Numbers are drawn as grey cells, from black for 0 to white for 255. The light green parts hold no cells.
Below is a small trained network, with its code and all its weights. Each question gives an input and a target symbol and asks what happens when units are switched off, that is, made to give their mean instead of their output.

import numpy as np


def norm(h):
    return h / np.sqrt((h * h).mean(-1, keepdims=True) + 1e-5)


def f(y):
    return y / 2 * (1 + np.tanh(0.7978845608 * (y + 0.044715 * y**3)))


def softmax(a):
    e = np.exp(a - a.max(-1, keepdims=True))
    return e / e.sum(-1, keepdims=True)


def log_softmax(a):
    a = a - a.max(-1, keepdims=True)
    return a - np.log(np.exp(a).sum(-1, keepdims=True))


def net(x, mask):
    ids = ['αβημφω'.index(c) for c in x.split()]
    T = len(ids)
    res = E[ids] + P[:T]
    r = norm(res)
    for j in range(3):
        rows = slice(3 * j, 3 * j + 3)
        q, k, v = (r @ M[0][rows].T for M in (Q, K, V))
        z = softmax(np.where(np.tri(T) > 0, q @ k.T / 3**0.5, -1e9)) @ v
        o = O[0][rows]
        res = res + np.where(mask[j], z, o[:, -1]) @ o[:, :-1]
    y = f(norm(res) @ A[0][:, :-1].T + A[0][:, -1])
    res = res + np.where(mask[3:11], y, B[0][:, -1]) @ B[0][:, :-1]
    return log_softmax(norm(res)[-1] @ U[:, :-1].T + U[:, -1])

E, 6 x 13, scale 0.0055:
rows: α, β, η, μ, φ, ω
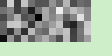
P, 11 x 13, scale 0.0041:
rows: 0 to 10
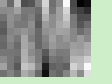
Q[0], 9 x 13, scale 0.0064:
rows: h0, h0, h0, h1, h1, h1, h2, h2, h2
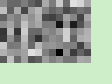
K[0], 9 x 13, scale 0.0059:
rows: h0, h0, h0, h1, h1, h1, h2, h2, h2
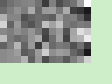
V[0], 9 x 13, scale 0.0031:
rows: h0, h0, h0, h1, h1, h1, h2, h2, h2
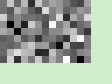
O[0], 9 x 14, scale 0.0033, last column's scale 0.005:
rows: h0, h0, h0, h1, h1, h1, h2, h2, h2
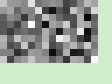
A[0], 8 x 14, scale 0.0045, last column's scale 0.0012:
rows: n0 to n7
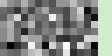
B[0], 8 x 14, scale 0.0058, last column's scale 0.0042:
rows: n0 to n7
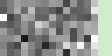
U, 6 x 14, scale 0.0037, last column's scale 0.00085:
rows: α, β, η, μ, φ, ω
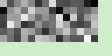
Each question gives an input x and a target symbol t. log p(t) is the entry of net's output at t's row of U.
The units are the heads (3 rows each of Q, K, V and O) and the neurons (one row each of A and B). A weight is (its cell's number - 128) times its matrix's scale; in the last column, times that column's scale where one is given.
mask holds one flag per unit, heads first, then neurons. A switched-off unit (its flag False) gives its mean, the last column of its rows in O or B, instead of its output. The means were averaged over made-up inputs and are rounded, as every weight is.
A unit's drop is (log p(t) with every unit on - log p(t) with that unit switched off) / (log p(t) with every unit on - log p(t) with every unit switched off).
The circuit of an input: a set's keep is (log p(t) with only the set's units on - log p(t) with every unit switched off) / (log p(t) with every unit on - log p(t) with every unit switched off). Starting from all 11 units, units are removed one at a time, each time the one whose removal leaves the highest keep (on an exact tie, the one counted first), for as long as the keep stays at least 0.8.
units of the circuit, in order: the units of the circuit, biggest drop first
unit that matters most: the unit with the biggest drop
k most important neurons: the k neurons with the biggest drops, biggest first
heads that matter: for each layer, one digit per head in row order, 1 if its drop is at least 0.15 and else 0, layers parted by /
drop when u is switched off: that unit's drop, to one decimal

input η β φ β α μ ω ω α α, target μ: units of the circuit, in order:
n5; h1; n6
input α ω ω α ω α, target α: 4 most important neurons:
n5; n6; n0; n1
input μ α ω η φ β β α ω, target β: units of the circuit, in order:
h1; n1; n6
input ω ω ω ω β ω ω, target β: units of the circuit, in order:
n1; h1
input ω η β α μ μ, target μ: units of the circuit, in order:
n5; h2
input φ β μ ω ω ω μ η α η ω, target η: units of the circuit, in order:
h1; n7
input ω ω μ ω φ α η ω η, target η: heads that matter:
010
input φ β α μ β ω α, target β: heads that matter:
010
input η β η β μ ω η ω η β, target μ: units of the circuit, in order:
h2; h1; n6
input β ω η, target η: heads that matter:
100
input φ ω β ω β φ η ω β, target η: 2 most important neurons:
n5; n6
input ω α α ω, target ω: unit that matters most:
h0
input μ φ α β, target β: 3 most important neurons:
n1; n6; n5
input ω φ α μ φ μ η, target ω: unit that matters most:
h2
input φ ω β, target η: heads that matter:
101
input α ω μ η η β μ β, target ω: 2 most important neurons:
n4; n5
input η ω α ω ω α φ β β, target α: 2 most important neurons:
n2; n6
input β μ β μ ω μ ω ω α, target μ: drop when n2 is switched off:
0.0
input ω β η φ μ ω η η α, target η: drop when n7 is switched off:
0.2
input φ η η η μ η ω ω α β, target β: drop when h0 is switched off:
0.3
